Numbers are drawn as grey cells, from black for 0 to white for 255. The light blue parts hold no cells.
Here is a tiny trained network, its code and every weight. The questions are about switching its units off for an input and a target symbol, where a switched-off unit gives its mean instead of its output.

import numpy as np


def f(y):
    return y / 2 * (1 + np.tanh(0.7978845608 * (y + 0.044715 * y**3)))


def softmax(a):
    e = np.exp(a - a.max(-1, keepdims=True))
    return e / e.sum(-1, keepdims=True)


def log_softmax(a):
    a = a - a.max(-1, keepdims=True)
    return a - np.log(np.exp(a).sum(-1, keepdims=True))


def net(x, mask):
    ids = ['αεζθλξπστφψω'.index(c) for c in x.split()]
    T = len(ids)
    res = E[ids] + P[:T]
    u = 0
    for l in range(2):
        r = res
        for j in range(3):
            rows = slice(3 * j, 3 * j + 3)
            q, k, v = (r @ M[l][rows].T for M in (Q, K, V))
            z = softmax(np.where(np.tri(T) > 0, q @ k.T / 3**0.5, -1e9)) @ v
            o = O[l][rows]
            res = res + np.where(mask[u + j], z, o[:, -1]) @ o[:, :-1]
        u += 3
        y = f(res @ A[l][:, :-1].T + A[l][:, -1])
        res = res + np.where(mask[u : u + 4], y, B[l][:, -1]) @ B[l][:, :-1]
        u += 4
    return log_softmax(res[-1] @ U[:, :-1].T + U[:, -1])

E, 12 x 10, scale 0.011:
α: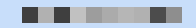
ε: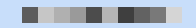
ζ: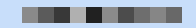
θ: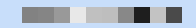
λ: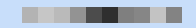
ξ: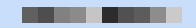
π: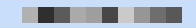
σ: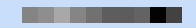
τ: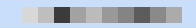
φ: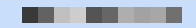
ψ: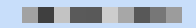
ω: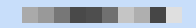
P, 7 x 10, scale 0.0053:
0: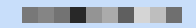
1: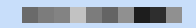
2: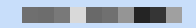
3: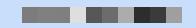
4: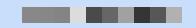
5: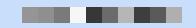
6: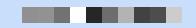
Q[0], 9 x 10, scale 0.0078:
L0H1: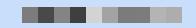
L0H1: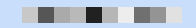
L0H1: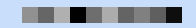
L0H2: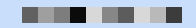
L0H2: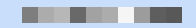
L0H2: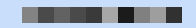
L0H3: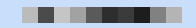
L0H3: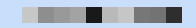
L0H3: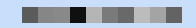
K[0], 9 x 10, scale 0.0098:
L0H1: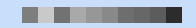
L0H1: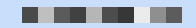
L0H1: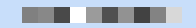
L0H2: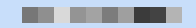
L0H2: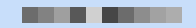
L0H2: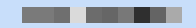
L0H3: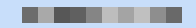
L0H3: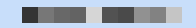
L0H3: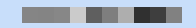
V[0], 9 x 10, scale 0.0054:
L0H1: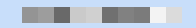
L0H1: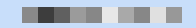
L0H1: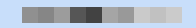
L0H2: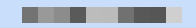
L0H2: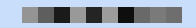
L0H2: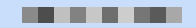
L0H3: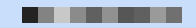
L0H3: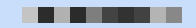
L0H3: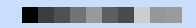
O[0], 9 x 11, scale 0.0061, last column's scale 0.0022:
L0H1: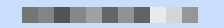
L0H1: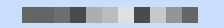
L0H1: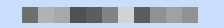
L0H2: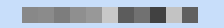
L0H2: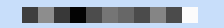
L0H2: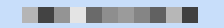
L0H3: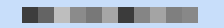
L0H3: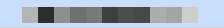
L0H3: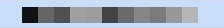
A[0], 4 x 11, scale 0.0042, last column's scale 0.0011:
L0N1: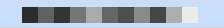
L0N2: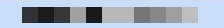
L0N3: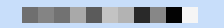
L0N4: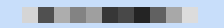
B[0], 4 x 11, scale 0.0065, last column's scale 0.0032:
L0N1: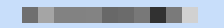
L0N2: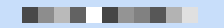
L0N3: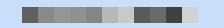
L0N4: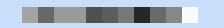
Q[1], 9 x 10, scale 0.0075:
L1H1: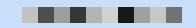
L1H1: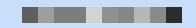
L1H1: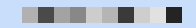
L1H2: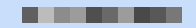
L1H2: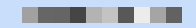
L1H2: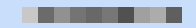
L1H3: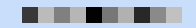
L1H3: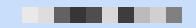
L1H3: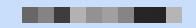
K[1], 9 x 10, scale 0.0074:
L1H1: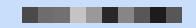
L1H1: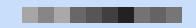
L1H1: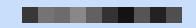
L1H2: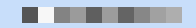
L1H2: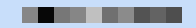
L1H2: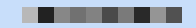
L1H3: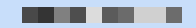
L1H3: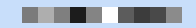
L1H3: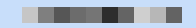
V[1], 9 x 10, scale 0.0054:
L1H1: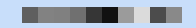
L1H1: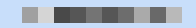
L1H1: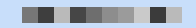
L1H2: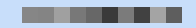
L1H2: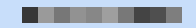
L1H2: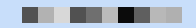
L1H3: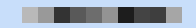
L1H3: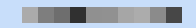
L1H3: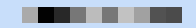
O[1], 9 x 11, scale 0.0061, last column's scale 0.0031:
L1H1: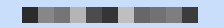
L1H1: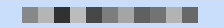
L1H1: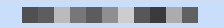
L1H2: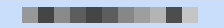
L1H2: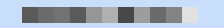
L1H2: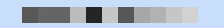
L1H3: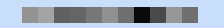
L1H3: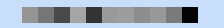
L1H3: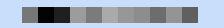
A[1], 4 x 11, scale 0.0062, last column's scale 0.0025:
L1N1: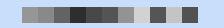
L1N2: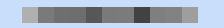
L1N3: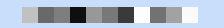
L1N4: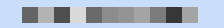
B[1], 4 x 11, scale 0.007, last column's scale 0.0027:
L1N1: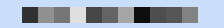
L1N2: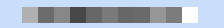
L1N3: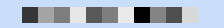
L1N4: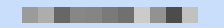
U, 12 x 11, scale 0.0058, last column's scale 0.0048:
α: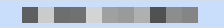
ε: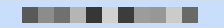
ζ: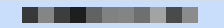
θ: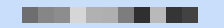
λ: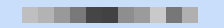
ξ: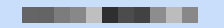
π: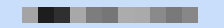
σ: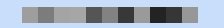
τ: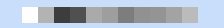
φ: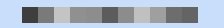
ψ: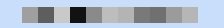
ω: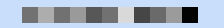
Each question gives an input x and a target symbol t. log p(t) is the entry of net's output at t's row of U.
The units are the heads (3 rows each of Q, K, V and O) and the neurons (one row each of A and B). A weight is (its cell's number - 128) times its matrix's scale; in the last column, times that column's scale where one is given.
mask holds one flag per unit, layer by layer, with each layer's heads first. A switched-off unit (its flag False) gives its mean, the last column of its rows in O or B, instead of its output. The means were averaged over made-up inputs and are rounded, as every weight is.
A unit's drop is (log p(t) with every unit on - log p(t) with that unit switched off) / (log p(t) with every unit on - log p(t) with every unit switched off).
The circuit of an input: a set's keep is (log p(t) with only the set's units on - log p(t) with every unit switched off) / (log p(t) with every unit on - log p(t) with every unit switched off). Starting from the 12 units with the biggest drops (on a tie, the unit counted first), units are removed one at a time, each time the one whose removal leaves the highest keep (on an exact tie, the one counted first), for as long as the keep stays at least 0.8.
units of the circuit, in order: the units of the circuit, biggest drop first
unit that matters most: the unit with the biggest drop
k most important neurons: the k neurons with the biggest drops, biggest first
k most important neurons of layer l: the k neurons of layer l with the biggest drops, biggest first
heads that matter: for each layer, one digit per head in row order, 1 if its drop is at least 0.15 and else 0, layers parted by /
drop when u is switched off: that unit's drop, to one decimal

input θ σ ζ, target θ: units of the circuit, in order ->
[L1H1; L1N3; L0H1]
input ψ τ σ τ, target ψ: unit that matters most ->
L0H1
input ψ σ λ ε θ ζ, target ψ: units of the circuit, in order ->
[L1H1; L0H1; L0H3]
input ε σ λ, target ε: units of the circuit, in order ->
[L1H2; L0H3]
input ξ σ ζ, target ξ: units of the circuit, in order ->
[L0H3; L0N2]
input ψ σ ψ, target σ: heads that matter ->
100 / 000
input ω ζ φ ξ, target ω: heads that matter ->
101 / 100
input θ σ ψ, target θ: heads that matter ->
100 / 100
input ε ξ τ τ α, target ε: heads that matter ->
011 / 010
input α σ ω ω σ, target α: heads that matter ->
001 / 010
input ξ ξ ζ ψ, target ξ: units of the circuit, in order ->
[L0H3; L0H1; L0N2]
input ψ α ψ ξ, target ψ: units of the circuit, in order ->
[L0H1; L1H1; L0H3]
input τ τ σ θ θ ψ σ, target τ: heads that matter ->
001 / 100
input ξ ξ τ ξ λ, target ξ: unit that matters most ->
L0H3
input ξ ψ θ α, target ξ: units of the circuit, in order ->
[L0H3; L1H3; L0H1; L0N2]
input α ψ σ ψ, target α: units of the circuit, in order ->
[L0H3; L1H2]
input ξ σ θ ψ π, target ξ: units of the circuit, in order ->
[L0H3; L0H1; L0N2]
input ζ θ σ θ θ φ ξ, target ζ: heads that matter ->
010 / 000
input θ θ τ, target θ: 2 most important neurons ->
[L1N3; L0N3]
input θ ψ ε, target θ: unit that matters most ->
L1H1
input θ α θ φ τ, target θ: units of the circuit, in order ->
[L1N3; L1H1; L0H1; L0N3]
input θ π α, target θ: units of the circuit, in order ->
[L1H1; L1N3; L0H1]
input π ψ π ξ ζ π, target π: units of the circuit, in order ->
[L1H3; L0H2]
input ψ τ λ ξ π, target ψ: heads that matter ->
100 / 100
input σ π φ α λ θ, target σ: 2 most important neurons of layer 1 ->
[L1N4; L1N3]
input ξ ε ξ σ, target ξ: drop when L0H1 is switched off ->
0.2
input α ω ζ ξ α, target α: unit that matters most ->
L1H2
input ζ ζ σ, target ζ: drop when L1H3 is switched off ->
0.1
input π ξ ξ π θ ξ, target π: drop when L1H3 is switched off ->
0.9
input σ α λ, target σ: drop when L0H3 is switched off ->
0.1
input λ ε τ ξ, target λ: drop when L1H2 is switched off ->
0.2
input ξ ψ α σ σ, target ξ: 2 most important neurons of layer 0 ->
[L0N4; L0N3]
